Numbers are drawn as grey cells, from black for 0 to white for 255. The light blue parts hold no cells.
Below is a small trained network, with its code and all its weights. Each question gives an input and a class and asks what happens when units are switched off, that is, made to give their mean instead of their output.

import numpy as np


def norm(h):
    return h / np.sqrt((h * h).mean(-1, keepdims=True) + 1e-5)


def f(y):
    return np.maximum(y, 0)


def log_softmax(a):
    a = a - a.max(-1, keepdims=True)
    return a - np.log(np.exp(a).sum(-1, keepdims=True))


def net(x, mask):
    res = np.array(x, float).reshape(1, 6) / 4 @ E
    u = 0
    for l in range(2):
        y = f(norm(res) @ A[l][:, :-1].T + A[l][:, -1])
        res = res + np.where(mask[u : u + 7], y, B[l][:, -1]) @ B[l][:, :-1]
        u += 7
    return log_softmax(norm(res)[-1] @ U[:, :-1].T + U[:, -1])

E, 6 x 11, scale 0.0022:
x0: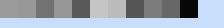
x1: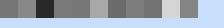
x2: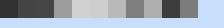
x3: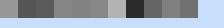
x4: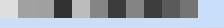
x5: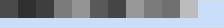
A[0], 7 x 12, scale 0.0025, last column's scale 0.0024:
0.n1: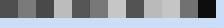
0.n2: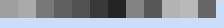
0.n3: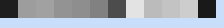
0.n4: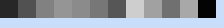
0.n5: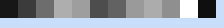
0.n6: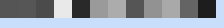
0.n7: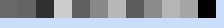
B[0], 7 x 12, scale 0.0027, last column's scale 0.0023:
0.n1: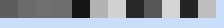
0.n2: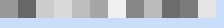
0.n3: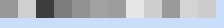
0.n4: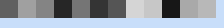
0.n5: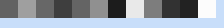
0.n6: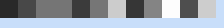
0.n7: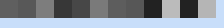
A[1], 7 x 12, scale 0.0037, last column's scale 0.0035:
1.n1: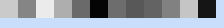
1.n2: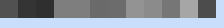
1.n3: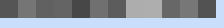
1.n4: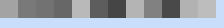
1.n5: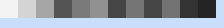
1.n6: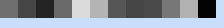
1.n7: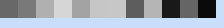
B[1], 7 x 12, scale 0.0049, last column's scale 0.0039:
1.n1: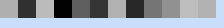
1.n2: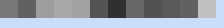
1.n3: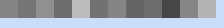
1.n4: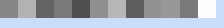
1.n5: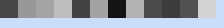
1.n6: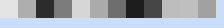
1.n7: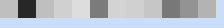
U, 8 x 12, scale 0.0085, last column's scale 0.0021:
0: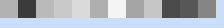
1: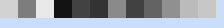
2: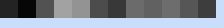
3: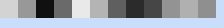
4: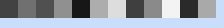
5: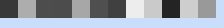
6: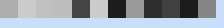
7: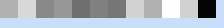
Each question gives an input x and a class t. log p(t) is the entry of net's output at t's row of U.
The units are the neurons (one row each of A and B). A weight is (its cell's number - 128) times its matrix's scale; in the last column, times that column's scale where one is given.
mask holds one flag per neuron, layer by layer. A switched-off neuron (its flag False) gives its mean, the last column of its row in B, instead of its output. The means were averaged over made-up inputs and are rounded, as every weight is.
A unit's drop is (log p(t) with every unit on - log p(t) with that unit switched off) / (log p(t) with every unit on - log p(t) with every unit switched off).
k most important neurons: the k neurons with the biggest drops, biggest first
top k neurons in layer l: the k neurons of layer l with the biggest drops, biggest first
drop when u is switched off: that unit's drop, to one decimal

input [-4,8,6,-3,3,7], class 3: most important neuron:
1.n6
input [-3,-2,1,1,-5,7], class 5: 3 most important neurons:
0.n4; 0.n5; 0.n3
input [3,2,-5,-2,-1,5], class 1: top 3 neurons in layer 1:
1.n1; 1.n7; 1.n4
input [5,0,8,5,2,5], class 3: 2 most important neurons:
1.n6; 0.n2
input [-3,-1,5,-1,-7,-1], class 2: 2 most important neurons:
1.n2; 1.n4
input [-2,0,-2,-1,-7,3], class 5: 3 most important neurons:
0.n3; 0.n5; 0.n4
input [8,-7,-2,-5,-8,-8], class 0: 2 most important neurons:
1.n7; 1.n4
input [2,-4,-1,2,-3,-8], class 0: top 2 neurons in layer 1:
1.n7; 1.n4
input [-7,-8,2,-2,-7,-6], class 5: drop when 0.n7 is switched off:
-0.1
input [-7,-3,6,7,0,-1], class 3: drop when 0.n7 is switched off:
0.0
